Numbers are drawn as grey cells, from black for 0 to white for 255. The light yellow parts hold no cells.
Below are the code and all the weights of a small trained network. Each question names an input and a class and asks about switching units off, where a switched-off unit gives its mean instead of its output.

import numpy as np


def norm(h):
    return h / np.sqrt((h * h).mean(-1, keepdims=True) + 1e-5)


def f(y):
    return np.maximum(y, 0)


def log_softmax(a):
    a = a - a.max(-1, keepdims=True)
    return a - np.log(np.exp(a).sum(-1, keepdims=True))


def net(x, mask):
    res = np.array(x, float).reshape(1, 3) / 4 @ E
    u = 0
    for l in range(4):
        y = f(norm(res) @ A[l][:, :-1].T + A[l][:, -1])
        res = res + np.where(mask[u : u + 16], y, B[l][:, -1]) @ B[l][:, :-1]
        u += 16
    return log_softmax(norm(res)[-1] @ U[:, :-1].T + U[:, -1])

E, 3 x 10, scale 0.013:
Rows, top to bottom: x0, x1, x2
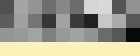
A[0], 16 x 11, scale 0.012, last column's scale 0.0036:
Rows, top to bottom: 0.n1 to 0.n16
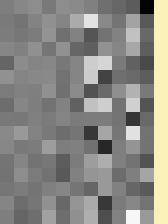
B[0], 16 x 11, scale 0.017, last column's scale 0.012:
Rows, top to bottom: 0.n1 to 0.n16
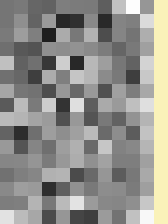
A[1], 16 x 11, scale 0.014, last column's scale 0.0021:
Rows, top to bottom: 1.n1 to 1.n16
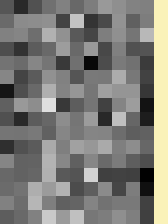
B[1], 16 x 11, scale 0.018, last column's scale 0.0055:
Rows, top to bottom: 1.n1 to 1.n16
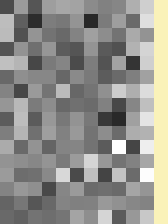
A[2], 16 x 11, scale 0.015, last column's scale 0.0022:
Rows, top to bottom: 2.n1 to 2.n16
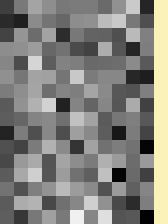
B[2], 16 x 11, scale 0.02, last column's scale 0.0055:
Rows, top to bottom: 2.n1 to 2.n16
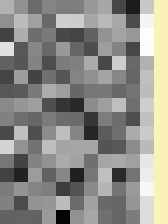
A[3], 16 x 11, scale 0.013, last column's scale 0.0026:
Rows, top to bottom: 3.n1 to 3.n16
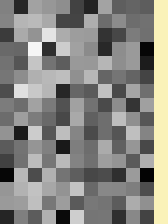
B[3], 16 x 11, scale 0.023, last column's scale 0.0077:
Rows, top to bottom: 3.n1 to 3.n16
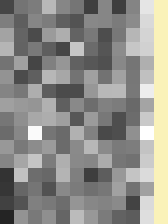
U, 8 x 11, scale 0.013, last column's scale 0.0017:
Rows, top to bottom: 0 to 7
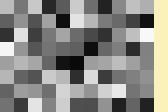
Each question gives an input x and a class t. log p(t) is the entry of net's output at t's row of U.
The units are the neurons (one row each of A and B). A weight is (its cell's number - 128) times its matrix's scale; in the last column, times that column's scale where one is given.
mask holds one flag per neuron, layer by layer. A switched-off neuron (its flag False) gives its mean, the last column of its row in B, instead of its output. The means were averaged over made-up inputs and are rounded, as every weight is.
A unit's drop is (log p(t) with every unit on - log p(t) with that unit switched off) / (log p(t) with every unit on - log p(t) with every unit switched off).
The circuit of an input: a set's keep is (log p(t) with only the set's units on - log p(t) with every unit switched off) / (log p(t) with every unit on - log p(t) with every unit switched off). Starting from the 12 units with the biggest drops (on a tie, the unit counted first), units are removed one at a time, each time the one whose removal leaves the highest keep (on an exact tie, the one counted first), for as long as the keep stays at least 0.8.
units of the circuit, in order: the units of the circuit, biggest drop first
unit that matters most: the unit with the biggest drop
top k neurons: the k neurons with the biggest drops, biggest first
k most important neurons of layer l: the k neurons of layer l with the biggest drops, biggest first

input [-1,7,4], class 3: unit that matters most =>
0.n5
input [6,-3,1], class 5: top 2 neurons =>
(0.n5 1.n13)
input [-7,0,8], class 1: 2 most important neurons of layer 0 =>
(0.n16 0.n2)
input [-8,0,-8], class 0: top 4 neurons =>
(0.n16 0.n2 0.n6 0.n11)
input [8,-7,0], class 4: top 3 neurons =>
(0.n8 0.n16 0.n10)
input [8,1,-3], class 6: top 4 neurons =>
(0.n8 0.n16 0.n5 1.n11)
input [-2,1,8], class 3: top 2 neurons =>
(0.n9 0.n15)
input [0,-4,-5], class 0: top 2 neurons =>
(0.n16 0.n3)
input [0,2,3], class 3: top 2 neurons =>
(0.n9 0.n16)
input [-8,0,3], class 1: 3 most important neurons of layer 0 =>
(0.n16 0.n2 0.n11)
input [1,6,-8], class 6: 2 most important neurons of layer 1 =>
(1.n7 1.n11)
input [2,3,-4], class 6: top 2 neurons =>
(0.n8 1.n7)
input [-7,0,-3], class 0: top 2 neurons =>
(0.n2 0.n11)
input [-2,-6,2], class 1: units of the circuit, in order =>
(0.n6)
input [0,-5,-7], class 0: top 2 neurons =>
(0.n16 0.n3)
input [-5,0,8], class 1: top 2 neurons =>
(0.n16 0.n2)
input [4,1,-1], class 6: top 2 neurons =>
(0.n8 0.n16)
